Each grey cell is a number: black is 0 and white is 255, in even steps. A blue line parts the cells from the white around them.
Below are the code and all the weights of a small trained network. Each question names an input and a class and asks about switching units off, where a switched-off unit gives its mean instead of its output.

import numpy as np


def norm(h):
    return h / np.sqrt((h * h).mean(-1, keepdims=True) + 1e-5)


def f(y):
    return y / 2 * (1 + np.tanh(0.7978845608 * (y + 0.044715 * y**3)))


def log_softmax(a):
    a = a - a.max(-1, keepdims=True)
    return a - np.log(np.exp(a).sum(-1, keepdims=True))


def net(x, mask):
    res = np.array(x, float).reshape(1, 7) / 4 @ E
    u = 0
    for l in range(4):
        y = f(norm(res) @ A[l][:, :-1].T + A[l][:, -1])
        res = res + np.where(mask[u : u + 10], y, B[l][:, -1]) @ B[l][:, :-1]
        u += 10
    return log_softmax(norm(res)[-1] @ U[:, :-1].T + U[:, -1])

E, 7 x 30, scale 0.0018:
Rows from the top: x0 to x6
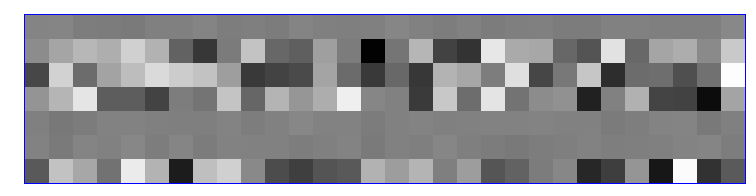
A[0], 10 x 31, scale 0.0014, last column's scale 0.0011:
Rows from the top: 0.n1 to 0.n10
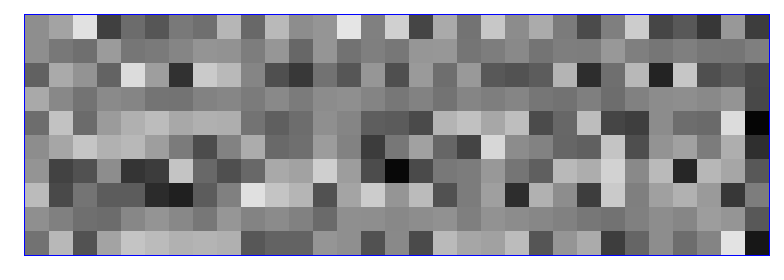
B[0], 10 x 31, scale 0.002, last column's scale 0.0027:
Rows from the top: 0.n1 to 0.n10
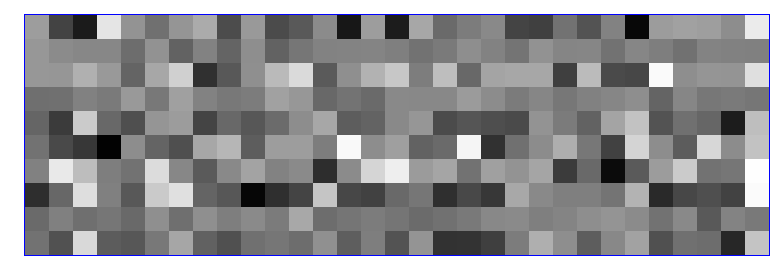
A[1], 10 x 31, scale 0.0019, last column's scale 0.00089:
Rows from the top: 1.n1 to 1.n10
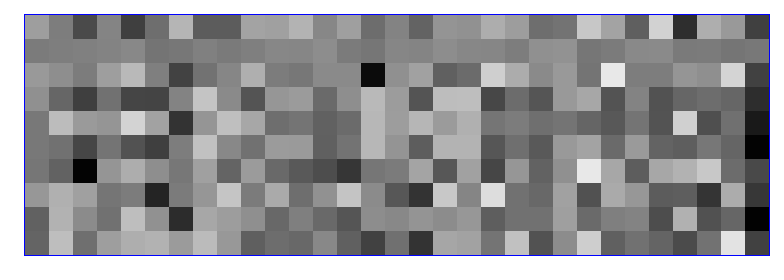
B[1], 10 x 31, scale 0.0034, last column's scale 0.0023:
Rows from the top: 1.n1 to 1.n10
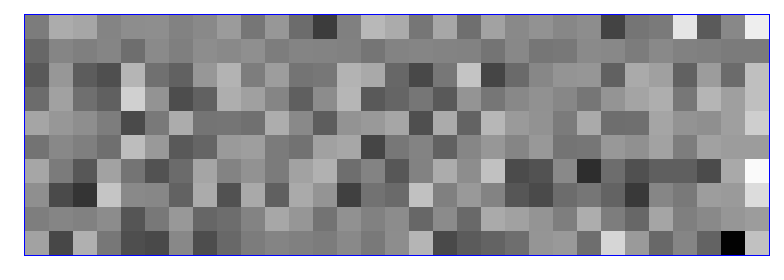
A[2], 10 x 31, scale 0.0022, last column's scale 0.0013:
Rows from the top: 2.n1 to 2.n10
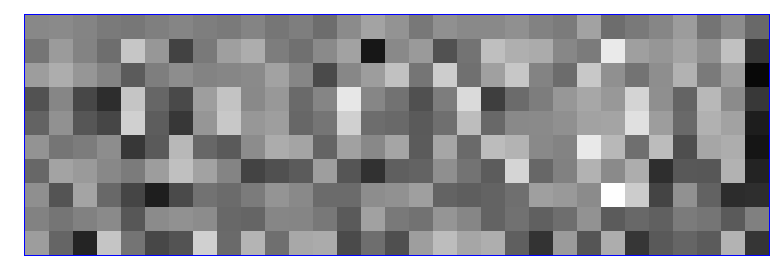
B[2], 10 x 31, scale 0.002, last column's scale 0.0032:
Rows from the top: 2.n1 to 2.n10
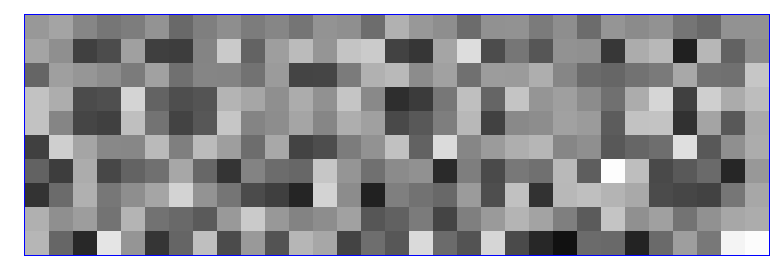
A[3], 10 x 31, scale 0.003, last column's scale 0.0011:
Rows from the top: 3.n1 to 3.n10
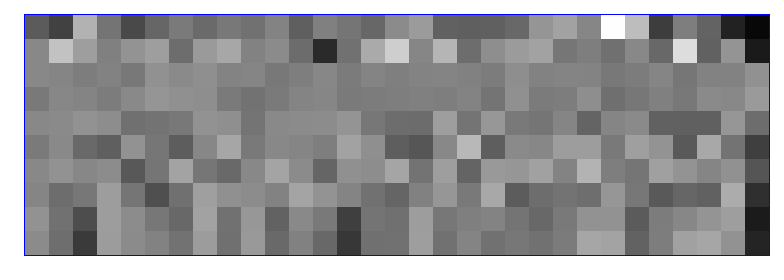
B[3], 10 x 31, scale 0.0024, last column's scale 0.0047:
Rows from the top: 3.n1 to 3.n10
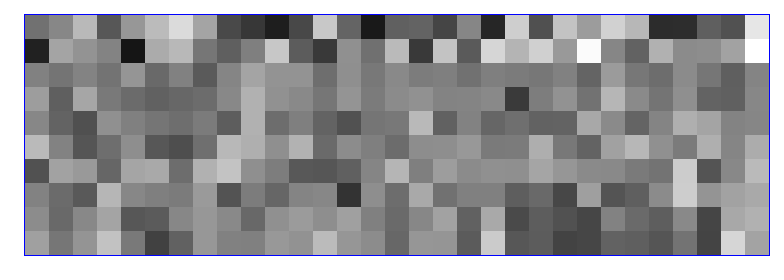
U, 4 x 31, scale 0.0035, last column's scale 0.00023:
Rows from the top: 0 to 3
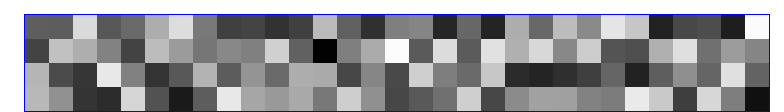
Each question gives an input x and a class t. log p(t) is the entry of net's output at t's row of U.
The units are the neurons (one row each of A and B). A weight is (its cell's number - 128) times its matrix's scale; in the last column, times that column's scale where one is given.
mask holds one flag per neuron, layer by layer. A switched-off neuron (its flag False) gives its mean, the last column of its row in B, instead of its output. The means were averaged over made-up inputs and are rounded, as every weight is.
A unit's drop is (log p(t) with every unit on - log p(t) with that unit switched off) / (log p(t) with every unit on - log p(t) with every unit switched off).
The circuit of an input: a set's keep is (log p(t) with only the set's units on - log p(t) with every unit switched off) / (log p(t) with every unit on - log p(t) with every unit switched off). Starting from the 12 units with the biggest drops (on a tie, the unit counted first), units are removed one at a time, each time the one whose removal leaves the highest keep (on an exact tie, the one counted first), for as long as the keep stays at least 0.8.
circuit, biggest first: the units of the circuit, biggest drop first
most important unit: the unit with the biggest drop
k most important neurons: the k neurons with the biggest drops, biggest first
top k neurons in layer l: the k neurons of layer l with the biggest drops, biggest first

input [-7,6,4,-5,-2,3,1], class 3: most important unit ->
1.n3
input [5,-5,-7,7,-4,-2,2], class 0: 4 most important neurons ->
0.n8, 1.n7, 2.n8, 3.n1
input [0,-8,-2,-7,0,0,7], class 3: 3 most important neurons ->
1.n4, 0.n7, 0.n1
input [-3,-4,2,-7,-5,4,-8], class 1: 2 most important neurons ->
1.n1, 0.n1
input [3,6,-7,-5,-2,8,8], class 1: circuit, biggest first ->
1.n5, 3.n2
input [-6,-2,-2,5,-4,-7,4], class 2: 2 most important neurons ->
0.n7, 1.n8
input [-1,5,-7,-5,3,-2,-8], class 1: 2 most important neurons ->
1.n1, 0.n7
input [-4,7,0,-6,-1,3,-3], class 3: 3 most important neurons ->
1.n3, 0.n1, 1.n8
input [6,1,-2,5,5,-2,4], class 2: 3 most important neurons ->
0.n7, 1.n8, 1.n1
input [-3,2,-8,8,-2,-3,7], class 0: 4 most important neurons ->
0.n8, 1.n7, 0.n7, 2.n8
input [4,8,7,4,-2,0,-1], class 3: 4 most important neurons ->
1.n3, 0.n8, 0.n6, 2.n2
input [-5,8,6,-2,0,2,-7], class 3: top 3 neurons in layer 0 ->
0.n3, 0.n8, 0.n6
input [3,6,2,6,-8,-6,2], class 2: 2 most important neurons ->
1.n8, 2.n10
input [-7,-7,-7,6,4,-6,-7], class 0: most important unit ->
0.n8
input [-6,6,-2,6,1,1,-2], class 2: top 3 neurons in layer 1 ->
1.n8, 1.n4, 1.n6
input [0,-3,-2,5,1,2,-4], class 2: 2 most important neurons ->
0.n3, 1.n8
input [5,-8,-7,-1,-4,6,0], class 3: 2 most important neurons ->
1.n4, 2.n4
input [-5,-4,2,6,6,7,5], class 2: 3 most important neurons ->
1.n8, 0.n7, 1.n1
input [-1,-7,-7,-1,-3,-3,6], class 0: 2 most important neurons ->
0.n8, 0.n6
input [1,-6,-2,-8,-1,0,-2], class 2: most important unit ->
1.n7
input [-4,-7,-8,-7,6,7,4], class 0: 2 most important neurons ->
0.n8, 0.n1
